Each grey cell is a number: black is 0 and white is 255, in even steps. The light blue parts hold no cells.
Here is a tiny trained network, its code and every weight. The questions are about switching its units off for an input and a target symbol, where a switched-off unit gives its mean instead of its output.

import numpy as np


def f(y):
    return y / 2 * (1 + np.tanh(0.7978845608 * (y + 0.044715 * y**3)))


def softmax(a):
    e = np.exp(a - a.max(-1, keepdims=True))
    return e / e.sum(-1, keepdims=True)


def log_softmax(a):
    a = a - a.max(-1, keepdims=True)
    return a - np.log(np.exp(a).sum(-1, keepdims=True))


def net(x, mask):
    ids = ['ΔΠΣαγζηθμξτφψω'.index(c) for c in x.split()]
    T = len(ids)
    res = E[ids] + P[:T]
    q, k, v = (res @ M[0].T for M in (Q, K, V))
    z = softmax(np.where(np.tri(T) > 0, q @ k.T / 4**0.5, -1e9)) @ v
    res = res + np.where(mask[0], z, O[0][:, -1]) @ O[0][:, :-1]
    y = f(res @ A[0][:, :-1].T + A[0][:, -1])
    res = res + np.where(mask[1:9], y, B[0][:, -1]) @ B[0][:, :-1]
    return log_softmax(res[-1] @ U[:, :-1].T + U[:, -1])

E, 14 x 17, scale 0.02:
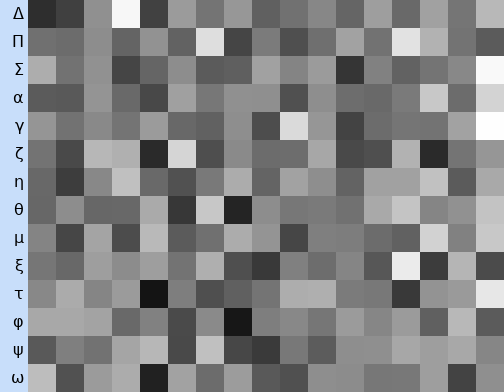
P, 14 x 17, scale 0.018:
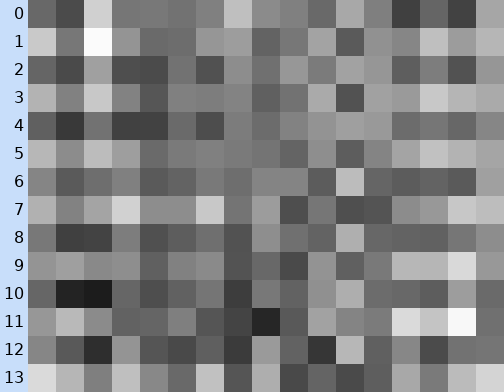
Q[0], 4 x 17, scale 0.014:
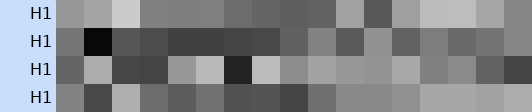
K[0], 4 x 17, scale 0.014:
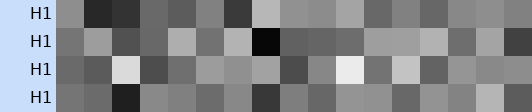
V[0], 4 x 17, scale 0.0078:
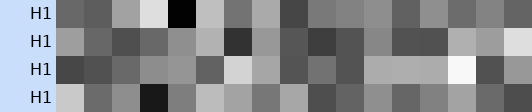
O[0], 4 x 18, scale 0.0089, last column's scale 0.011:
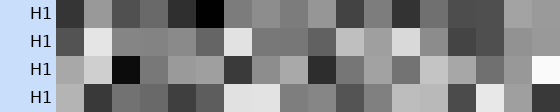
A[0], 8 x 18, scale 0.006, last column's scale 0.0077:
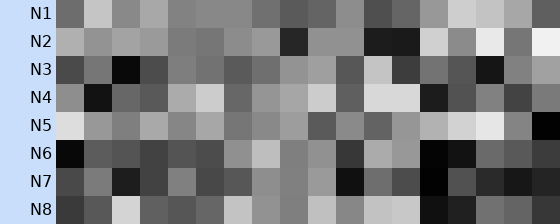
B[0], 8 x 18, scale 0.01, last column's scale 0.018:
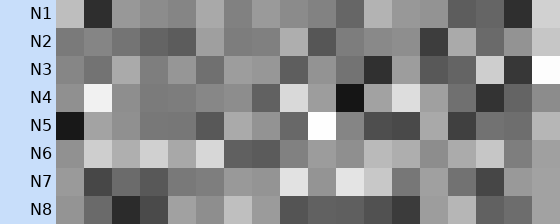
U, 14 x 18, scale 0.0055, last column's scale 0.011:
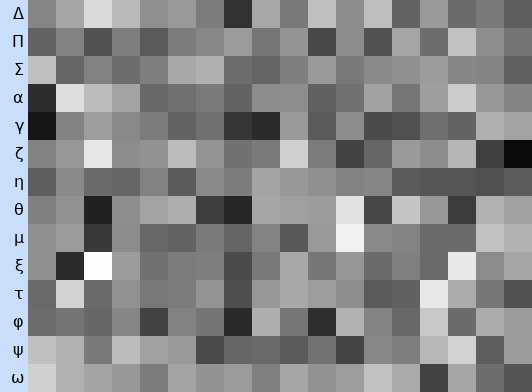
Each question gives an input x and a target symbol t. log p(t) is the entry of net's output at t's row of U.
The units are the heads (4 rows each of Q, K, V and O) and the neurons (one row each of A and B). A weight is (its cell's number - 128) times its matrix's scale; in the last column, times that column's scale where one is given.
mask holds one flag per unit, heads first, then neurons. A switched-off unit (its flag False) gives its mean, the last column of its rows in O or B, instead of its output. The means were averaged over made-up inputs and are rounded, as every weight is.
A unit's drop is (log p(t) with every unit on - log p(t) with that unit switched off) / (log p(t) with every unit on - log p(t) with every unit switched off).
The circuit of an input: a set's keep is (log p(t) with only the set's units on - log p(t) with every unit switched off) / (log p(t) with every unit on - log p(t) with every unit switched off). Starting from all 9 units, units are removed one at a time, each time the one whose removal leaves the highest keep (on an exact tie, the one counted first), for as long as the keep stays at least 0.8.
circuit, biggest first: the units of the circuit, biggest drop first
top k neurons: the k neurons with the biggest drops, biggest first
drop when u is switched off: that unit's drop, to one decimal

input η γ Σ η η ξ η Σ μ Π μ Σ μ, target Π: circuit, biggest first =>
(H1, N5)
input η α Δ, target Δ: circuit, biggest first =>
(N3, N6, N7, H1)
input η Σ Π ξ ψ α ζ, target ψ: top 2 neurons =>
(N3, N5)
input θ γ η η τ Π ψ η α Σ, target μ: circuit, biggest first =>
(H1, N3)
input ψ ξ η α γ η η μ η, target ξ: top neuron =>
(N3)
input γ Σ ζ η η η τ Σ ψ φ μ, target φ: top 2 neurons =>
(N4, N3)
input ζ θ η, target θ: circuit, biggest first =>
(H1, N3)
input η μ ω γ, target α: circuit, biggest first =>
(H1, N6)
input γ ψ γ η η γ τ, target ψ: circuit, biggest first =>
(N3, H1)
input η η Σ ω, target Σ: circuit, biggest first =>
(H1, N8)
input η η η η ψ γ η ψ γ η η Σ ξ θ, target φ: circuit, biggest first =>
(H1, N3, N2)
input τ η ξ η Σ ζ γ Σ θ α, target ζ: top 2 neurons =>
(N5, N1)
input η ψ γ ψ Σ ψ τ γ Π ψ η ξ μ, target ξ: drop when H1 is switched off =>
0.5
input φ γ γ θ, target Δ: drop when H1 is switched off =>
1.2
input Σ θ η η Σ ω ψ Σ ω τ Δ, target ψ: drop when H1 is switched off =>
0.4
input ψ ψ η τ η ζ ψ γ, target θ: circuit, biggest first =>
(N3)
